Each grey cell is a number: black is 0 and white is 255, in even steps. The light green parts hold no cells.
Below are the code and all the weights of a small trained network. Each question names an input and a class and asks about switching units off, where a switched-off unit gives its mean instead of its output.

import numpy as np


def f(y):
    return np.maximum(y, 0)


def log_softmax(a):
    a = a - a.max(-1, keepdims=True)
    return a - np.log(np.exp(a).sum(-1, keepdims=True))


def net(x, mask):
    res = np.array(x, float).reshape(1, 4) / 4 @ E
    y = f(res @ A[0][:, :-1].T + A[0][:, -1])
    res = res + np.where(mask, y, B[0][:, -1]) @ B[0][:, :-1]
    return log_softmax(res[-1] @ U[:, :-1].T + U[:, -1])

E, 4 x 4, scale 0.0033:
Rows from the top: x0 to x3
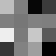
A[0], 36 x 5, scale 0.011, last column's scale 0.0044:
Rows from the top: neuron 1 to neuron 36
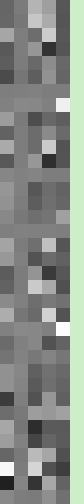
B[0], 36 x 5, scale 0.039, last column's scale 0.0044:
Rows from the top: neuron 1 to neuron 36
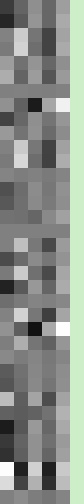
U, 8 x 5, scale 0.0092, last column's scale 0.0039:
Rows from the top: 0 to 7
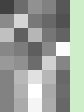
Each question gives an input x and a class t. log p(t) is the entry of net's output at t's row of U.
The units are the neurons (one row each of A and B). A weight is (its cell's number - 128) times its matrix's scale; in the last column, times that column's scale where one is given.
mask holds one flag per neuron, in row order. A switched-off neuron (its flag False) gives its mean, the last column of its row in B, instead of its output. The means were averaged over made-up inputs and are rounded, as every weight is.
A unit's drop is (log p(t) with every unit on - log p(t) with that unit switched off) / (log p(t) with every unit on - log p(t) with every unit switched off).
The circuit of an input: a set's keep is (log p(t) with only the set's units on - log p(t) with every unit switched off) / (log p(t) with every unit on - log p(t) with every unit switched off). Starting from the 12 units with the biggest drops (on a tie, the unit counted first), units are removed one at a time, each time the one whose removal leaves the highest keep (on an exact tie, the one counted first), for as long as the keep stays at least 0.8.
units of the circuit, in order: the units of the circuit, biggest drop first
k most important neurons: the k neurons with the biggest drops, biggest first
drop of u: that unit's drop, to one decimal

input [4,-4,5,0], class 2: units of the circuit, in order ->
[neuron 34]
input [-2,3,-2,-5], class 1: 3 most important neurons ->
[neuron 23; neuron 3; neuron 11]
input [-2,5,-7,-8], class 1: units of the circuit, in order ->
[neuron 23; neuron 3]
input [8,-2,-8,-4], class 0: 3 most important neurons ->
[neuron 31; neuron 34; neuron 32]
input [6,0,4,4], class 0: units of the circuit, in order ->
[neuron 31; neuron 32]
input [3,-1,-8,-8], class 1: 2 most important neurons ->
[neuron 23; neuron 34]
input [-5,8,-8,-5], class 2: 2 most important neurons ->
[neuron 35; neuron 29]
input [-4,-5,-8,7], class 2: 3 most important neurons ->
[neuron 35; neuron 29; neuron 6]
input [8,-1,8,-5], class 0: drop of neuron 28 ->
0.1
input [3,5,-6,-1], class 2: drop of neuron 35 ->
0.4
